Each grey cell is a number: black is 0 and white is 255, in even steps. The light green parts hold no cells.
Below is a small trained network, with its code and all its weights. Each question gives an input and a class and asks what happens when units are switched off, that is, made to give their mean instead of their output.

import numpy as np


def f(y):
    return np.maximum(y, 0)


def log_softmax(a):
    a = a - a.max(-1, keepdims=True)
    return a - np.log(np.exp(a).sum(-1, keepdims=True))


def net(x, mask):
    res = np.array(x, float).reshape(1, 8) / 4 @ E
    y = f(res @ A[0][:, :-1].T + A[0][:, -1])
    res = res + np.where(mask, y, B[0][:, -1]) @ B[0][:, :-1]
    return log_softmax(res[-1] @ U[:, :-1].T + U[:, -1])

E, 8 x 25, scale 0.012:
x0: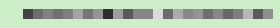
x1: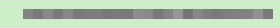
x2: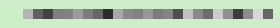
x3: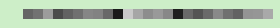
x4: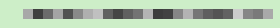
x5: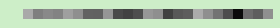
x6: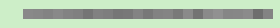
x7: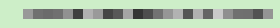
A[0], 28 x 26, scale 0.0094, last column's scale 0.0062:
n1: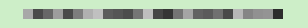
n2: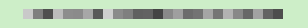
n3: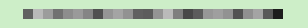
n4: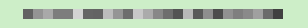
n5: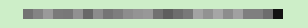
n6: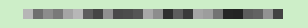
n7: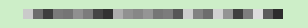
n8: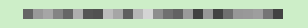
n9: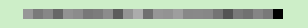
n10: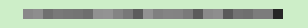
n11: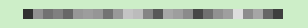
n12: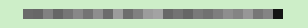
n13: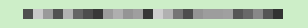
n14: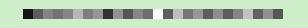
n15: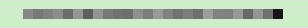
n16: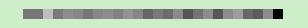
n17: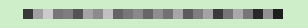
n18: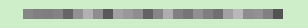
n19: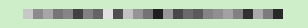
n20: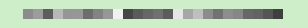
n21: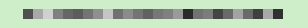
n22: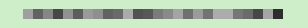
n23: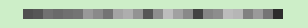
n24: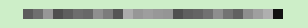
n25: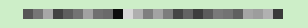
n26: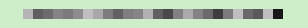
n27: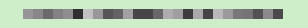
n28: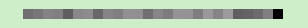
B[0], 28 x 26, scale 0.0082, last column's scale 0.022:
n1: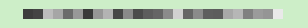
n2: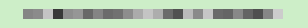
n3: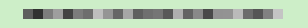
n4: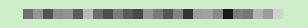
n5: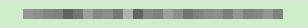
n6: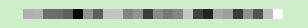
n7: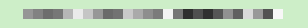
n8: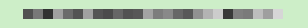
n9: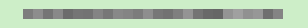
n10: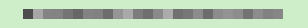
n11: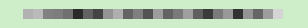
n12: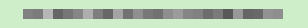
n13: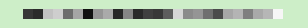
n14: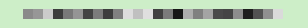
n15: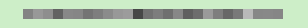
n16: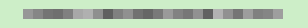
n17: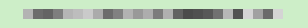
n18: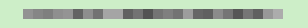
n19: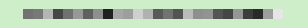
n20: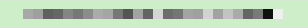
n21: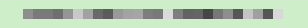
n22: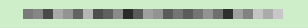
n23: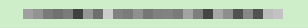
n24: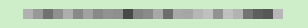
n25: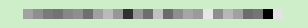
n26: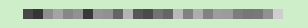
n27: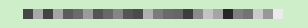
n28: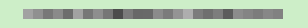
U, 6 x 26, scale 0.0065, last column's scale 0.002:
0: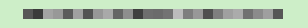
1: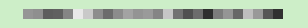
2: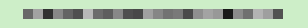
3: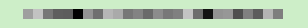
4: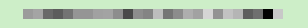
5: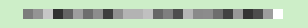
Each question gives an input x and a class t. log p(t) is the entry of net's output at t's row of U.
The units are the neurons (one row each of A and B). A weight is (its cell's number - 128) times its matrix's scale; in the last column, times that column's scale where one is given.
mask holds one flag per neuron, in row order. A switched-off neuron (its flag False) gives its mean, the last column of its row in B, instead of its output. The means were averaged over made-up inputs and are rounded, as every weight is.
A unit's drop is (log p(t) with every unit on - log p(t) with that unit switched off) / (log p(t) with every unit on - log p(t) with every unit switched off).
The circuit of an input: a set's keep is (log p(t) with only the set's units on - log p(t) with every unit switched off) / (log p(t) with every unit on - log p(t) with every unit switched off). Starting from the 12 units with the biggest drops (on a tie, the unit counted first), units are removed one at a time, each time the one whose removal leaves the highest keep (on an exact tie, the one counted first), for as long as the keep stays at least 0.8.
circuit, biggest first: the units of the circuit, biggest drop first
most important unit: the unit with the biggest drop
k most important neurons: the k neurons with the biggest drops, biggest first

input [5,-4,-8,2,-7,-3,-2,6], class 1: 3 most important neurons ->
n17, n21, n1
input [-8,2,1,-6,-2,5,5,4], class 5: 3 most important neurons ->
n19, n2, n25
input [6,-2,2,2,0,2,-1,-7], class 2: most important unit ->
n8
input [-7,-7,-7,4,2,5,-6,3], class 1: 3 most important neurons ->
n21, n17, n14
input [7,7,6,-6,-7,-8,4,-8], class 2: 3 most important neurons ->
n4, n8, n6
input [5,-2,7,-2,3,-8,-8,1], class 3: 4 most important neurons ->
n11, n23, n18, n17
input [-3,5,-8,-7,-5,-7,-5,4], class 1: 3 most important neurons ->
n17, n21, n6
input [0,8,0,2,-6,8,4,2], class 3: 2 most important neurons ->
n6, n1
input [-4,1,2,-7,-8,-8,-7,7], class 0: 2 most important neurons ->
n13, n6
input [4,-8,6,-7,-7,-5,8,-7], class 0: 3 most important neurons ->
n13, n3, n27
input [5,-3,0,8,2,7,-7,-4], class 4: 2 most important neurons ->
n25, n24
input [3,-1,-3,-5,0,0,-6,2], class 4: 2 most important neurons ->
n20, n7
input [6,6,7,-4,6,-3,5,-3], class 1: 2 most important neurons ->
n7, n13
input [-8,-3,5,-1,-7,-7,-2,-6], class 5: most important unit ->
n19
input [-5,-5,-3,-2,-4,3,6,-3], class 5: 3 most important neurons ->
n19, n1, n2
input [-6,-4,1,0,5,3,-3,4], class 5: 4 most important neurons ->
n19, n13, n2, n3
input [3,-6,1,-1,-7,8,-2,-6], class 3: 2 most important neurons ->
n6, n1
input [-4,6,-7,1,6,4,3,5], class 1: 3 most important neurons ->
n17, n21, n13
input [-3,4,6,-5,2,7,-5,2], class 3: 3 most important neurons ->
n6, n17, n21
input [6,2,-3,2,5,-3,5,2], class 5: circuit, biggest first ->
n14
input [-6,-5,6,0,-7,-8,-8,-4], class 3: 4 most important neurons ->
n11, n23, n1, n26
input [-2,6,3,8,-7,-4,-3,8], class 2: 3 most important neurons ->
n27, n22, n20
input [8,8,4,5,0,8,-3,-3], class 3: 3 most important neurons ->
n6, n19, n2
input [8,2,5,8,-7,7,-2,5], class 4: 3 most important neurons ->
n25, n24, n19
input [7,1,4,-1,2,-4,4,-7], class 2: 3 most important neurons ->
n8, n4, n19
